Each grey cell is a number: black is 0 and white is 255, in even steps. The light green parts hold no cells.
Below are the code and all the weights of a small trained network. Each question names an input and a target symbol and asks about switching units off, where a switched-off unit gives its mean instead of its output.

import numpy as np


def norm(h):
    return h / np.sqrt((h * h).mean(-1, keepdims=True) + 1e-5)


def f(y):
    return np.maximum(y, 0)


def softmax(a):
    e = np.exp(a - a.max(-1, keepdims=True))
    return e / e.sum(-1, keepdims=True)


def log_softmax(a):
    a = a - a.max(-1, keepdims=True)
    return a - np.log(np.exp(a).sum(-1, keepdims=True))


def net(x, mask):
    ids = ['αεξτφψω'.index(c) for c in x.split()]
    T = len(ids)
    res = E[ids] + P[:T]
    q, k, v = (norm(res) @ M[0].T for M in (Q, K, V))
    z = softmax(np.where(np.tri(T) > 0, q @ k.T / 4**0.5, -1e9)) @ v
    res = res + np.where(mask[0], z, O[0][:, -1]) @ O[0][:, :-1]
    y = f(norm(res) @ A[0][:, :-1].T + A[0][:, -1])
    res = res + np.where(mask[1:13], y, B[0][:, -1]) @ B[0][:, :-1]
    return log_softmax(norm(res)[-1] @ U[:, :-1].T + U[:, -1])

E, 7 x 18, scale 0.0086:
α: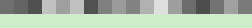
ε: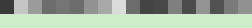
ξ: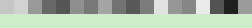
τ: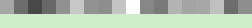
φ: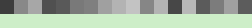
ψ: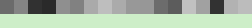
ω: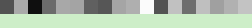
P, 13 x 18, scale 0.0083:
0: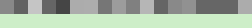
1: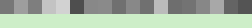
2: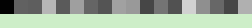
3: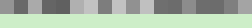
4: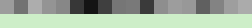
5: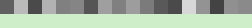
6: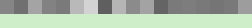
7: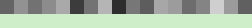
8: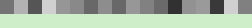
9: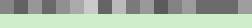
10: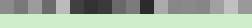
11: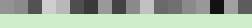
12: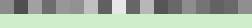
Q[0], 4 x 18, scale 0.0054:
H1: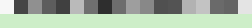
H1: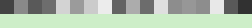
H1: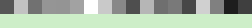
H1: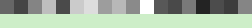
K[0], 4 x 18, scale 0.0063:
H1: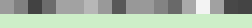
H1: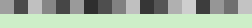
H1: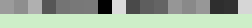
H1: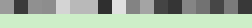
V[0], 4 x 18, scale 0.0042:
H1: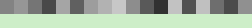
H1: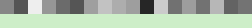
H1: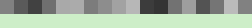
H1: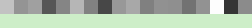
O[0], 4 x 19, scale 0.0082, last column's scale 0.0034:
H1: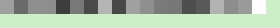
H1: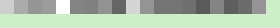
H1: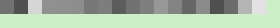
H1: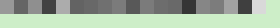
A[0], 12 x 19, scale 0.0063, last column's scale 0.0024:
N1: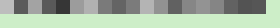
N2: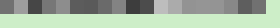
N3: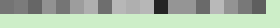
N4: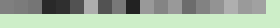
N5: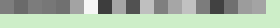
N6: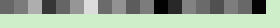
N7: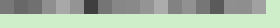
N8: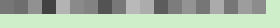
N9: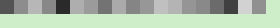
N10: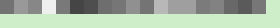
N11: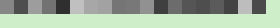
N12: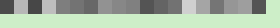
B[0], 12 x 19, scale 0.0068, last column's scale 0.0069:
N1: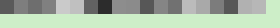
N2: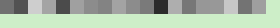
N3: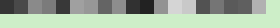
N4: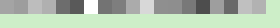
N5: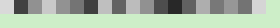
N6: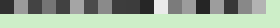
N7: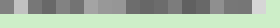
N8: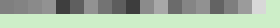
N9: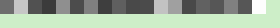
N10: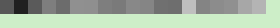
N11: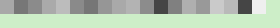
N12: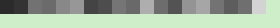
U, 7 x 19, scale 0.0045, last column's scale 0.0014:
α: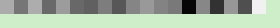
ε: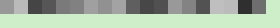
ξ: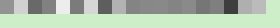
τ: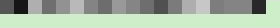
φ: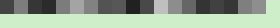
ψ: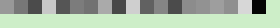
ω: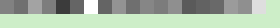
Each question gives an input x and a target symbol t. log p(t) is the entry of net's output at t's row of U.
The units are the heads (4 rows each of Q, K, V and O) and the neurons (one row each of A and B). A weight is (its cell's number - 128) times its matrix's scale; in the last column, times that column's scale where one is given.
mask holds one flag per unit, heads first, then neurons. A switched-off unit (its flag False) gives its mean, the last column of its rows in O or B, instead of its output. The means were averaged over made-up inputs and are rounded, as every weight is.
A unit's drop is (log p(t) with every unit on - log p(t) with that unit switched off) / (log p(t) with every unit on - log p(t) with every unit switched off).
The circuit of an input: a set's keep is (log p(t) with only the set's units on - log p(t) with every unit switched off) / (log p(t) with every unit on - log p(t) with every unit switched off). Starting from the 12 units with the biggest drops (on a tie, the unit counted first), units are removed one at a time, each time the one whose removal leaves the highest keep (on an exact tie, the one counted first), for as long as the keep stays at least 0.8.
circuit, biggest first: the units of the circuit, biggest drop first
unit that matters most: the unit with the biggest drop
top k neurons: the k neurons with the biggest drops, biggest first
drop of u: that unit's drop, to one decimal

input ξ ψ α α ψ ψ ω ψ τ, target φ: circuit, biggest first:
N9; H1
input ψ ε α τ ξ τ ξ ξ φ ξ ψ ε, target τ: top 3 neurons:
N12; N9; N10
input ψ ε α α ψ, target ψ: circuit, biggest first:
H1
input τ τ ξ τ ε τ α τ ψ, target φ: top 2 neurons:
N6; N5
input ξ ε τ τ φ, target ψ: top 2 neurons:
N9; N10
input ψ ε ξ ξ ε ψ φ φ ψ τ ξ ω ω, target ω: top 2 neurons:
N4; N3
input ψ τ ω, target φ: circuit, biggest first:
N11; N3
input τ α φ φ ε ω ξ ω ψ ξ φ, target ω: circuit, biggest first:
H1; N4
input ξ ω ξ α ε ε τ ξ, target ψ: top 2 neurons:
N10; N9
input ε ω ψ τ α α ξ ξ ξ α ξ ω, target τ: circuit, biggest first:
H1; N9; N12
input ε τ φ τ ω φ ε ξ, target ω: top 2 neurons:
N4; N2
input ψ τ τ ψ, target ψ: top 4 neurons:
N5; N11; N6; N4
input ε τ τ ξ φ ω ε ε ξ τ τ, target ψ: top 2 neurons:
N9; N8
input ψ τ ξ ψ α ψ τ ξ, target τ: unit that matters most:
N2
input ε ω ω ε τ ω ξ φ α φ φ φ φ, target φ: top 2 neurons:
N6; N3
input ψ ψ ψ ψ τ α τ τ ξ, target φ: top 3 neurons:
N9; N11; N5
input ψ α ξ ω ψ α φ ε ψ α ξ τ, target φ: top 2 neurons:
N11; N3
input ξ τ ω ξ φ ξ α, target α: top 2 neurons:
N5; N9
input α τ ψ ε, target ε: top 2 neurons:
N11; N9
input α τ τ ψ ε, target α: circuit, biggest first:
H1
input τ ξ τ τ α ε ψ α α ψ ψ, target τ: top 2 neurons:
N12; N2
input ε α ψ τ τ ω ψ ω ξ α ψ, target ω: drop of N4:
0.5
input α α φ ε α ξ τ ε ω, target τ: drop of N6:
0.3
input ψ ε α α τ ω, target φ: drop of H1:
0.1
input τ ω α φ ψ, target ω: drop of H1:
0.4
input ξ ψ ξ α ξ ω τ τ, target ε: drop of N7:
0.0
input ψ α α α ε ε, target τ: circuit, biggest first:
N12
